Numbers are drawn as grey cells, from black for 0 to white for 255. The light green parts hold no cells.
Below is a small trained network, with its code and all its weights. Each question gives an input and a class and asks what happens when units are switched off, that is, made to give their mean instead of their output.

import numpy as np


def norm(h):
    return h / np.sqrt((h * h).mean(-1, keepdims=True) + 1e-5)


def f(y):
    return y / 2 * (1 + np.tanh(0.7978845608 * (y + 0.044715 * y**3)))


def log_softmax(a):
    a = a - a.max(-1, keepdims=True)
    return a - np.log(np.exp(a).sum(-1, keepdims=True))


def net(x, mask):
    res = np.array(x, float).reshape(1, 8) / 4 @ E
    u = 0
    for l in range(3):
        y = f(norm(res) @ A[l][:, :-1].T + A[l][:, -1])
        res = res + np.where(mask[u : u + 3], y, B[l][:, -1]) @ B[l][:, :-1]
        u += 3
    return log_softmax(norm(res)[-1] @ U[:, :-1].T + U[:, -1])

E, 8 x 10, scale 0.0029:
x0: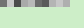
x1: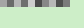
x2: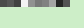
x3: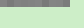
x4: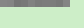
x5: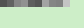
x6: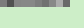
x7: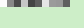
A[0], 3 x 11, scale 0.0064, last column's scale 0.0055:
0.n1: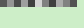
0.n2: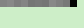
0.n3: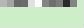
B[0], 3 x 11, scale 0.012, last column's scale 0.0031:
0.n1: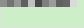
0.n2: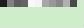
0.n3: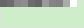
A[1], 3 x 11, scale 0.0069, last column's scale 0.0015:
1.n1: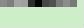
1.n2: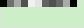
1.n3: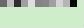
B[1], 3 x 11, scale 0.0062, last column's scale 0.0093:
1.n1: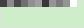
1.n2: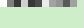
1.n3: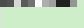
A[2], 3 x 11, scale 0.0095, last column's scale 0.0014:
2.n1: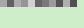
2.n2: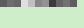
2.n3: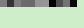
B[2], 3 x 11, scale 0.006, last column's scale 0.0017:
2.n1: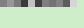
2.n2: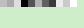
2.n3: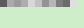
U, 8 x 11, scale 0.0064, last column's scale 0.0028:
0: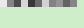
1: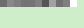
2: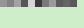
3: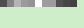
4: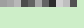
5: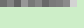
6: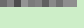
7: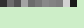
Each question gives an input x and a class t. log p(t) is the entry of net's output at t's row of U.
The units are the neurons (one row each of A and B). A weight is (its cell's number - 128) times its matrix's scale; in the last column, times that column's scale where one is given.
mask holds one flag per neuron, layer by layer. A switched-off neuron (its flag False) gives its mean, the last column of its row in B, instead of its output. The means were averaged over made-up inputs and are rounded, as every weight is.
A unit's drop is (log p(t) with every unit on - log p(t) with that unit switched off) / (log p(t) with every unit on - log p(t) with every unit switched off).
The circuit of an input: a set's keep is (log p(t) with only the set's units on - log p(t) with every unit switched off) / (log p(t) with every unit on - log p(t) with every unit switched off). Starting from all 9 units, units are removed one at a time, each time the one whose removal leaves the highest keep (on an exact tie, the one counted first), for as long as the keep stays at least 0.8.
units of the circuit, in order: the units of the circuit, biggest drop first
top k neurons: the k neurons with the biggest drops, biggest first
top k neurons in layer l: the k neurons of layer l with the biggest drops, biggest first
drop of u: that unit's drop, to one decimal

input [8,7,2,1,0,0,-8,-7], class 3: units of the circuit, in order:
[1.n3]
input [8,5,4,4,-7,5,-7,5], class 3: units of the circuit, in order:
[1.n3 0.n1 0.n3]
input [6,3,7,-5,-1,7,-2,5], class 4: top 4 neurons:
[2.n2 1.n2 0.n1 0.n3]
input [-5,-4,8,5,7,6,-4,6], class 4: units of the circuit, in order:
[2.n2 1.n2]
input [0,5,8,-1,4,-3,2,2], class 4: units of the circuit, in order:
[2.n2 0.n1]
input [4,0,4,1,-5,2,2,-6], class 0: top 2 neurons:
[1.n2 0.n3]
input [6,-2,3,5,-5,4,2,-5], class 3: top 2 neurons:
[1.n3 0.n3]
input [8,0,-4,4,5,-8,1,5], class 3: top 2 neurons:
[1.n3 1.n2]
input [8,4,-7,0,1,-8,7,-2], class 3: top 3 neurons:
[1.n3 0.n1 2.n2]
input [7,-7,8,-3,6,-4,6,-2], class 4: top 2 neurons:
[2.n2 1.n1]
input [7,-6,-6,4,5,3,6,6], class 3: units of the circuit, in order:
[1.n3 0.n3]
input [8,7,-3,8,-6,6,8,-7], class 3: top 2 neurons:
[1.n3 0.n1]
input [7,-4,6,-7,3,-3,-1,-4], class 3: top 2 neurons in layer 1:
[1.n3 1.n1]
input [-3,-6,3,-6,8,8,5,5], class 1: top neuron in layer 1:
[1.n2]
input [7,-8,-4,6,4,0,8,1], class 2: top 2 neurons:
[0.n1 1.n1]
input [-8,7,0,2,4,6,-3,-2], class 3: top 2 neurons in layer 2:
[2.n3 2.n2]
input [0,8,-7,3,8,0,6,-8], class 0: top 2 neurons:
[1.n2 0.n1]
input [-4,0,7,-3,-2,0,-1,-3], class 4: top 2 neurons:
[2.n2 1.n3]
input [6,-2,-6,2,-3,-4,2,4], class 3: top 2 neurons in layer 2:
[2.n2 2.n1]
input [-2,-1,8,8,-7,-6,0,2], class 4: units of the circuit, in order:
[2.n2]
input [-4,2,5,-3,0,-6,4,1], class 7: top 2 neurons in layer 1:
[1.n1 1.n3]
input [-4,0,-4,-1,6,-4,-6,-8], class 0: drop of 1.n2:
1.0
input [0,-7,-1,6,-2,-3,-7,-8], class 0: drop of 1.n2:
0.9
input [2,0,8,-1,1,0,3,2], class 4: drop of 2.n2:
0.8
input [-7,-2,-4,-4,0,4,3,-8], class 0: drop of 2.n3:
0.0
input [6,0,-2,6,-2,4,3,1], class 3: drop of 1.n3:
0.7
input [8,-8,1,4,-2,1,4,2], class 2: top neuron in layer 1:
[1.n1]
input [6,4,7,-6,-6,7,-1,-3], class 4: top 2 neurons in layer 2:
[2.n2 2.n3]
